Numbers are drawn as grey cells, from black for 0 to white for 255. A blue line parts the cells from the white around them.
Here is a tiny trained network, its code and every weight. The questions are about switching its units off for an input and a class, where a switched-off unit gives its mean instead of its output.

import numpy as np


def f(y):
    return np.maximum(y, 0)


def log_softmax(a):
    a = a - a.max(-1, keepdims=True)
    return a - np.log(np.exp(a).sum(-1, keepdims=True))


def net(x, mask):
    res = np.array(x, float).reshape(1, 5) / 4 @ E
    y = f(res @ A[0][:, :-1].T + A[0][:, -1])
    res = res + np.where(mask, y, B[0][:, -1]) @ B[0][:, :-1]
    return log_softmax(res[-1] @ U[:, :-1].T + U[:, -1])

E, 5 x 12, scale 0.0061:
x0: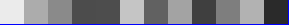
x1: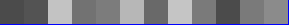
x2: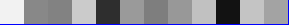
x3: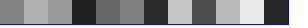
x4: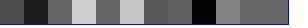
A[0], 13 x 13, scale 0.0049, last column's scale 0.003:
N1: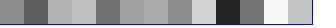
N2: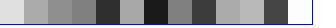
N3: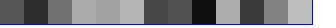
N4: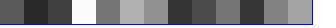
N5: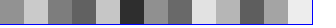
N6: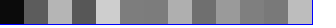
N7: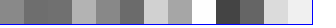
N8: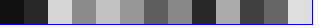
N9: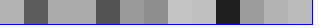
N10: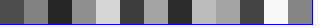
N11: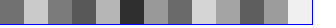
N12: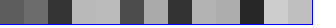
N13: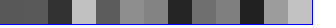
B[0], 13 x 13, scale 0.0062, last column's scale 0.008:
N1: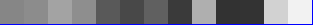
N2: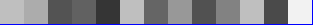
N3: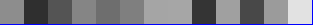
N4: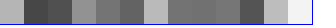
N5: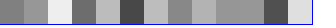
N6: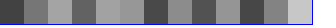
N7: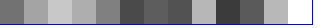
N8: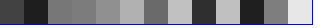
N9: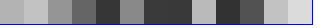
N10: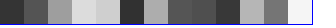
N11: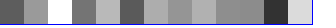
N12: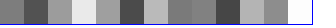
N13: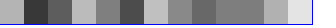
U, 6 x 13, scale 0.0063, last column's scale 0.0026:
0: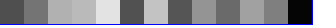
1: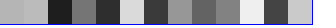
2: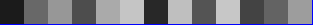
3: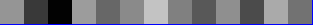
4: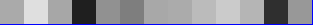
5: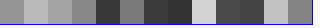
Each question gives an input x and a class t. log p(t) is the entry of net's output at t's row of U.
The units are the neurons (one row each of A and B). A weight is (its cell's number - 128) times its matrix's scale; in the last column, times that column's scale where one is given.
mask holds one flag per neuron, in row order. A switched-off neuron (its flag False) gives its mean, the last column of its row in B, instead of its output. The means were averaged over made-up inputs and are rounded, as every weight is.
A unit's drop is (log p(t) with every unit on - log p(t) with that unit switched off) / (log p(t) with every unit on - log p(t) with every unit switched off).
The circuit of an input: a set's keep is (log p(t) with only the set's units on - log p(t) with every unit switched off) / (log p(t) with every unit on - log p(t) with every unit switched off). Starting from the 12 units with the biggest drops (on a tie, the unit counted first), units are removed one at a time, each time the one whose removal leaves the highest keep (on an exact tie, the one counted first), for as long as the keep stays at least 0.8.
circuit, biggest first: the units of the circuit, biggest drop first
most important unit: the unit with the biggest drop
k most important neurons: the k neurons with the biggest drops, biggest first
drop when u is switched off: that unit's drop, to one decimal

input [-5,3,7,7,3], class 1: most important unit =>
N7
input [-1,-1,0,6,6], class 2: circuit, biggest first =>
(N8, N12)
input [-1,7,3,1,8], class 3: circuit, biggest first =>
(N4, N3)
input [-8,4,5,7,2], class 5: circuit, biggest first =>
(N9, N10)
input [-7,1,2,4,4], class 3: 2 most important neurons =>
(N11, N5)
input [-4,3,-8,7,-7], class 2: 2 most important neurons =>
(N6, N8)
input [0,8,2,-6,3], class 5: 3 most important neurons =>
(N1, N9, N7)
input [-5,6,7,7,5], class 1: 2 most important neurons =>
(N7, N2)
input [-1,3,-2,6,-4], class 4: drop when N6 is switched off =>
-0.1
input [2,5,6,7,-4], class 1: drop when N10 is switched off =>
0.0
